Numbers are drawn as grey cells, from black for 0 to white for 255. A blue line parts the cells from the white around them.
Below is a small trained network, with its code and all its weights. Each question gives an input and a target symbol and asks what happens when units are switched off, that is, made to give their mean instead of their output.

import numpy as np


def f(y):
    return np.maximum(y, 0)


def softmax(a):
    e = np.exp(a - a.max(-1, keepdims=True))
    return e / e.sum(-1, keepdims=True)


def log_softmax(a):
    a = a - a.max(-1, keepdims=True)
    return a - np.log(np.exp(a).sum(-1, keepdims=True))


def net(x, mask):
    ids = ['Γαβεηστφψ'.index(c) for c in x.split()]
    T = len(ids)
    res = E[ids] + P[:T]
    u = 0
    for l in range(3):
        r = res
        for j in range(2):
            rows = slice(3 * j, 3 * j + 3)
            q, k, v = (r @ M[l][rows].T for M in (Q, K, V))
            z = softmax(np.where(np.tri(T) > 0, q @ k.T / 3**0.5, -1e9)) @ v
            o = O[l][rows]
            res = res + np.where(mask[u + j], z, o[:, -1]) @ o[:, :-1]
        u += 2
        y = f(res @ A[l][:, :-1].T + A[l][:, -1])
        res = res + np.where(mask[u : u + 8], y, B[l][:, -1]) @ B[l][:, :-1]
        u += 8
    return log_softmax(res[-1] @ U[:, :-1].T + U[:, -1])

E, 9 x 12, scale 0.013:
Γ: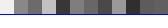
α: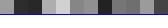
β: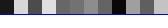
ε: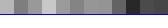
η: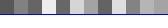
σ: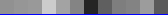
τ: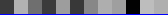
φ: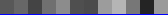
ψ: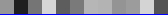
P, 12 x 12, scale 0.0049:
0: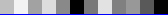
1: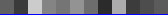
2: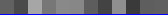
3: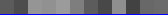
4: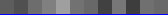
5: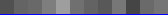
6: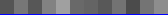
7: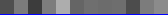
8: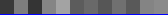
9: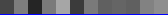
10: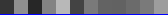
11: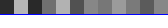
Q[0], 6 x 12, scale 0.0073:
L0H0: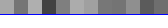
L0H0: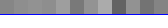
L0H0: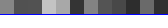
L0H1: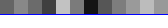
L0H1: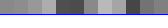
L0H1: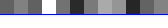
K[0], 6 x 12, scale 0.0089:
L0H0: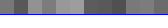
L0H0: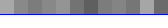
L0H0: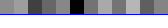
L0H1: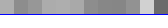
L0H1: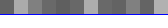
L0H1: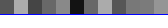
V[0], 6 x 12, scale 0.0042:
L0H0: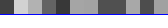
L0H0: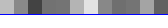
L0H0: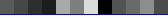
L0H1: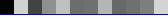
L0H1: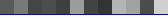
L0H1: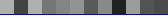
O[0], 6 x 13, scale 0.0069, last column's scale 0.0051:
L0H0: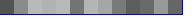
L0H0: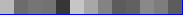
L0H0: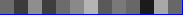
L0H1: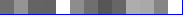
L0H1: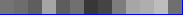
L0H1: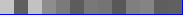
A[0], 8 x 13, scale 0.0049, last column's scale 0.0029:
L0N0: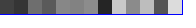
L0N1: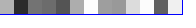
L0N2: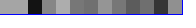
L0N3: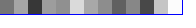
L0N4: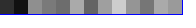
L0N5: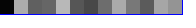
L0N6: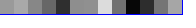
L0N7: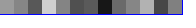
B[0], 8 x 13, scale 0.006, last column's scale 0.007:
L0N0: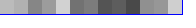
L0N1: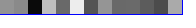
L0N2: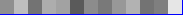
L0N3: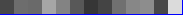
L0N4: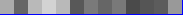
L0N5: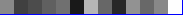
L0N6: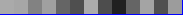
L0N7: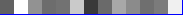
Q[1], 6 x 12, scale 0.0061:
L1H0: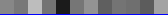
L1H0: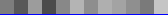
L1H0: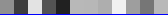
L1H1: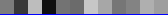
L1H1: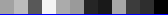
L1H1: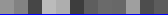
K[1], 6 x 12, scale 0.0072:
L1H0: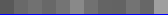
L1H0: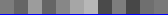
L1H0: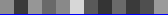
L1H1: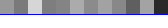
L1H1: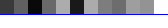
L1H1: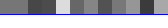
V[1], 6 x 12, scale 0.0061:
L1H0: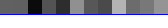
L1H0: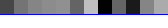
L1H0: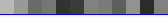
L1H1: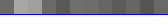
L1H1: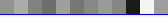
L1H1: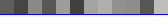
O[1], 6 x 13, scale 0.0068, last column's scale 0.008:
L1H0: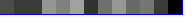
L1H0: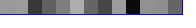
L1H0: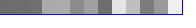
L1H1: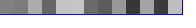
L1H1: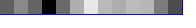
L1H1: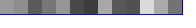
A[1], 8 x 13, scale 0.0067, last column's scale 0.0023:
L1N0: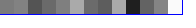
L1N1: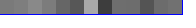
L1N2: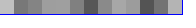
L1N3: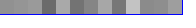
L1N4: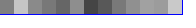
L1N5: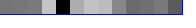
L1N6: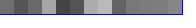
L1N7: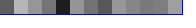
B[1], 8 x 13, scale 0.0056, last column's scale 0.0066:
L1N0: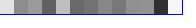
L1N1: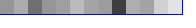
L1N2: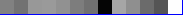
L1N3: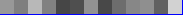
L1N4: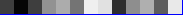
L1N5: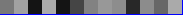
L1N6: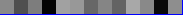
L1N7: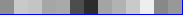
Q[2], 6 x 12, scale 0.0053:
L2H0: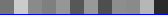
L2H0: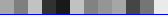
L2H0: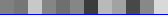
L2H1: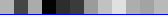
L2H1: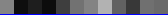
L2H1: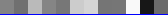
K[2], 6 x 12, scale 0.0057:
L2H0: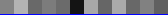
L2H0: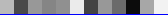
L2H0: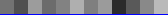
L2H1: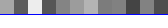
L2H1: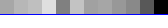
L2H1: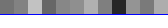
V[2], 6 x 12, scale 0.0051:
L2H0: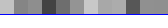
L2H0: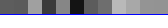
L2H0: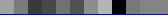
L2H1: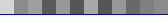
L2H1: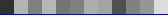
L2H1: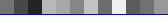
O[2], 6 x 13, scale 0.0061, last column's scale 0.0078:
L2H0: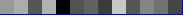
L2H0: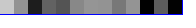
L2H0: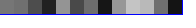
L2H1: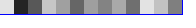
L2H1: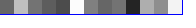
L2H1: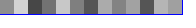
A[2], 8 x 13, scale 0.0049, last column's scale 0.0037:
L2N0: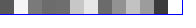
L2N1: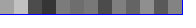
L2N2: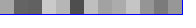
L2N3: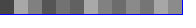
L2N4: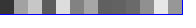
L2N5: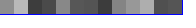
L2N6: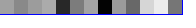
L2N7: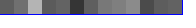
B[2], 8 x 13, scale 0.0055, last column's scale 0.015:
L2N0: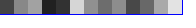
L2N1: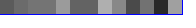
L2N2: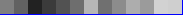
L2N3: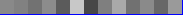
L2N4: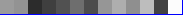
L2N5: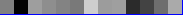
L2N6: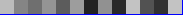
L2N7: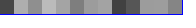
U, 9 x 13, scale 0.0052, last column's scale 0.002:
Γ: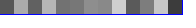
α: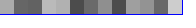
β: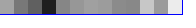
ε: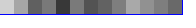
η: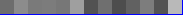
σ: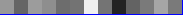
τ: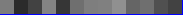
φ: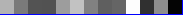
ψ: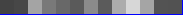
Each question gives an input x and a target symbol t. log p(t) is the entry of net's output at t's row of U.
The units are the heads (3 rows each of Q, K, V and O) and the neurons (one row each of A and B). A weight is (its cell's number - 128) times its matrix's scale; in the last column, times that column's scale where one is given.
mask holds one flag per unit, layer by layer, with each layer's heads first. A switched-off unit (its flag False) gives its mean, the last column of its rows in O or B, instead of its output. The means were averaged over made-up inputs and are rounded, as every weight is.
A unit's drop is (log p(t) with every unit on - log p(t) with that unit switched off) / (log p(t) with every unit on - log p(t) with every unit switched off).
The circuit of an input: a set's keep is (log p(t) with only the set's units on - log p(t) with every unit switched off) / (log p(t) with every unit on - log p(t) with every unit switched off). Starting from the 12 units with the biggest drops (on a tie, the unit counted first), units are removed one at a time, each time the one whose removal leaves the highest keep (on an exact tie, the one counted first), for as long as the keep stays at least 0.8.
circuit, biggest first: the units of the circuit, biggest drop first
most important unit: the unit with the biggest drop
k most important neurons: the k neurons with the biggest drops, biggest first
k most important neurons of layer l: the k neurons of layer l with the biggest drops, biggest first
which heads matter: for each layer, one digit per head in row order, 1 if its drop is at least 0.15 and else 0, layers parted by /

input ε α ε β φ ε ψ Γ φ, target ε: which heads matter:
01 / 10 / 10
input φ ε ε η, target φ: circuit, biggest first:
L2H0; L1H0; L2H1
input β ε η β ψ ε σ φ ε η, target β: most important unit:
L2H0
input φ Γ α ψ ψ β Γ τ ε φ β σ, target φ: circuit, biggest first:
L2H0; L0H0
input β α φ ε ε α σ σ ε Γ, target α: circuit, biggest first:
L2N0; L2H1
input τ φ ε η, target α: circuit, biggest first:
L2H1; L2N0; L1N0; L1H0
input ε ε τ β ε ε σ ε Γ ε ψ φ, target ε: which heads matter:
11 / 10 / 10
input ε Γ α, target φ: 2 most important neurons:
L2N6; L0N0
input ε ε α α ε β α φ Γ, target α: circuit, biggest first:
L1H1; L2N0; L2H1
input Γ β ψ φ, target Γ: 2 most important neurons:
L0N6; L2N6
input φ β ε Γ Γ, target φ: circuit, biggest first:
L2H0; L1H0; L1H1; L0H0
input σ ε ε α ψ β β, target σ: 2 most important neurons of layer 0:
L0N5; L0N1
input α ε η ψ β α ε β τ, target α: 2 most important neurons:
L2N0; L1N0
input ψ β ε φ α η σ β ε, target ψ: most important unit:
L1H0
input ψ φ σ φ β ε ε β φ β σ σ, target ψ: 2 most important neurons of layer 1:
L1N5; L1N6
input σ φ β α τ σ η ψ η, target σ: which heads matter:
10 / 10 / 11
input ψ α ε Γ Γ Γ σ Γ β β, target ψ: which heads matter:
11 / 10 / 10
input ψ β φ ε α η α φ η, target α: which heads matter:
00 / 01 / 00
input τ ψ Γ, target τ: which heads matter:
00 / 01 / 10
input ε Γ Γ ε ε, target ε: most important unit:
L2N6
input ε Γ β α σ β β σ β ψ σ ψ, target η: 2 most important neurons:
L2N6; L2N2
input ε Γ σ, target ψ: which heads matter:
10 / 01 / 01
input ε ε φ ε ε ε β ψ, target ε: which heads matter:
01 / 10 / 10
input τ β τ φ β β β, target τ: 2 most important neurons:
L2N5; L0N5
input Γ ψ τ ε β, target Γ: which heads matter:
01 / 11 / 10
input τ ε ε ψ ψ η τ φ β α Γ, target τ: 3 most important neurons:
L2N5; L2N1; L0N5
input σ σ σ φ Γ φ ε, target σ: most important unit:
L1H0
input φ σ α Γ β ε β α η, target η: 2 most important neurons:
L2N2; L0N3
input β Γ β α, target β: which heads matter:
10 / 10 / 10
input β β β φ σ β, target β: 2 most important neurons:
L2N4; L1N4
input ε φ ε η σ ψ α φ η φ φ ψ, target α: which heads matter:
00 / 01 / 01
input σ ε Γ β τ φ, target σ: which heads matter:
10 / 10 / 11
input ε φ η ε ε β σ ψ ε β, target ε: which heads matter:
11 / 10 / 10
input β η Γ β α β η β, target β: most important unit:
L2H0
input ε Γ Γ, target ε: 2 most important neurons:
L2N6; L0N6
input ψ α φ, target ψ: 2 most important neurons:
L0N1; L1N5
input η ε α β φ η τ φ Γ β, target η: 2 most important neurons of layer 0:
L0N3; L0N4
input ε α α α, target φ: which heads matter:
10 / 01 / 01
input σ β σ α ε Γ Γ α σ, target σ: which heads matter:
11 / 10 / 10
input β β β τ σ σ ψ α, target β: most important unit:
L1H1
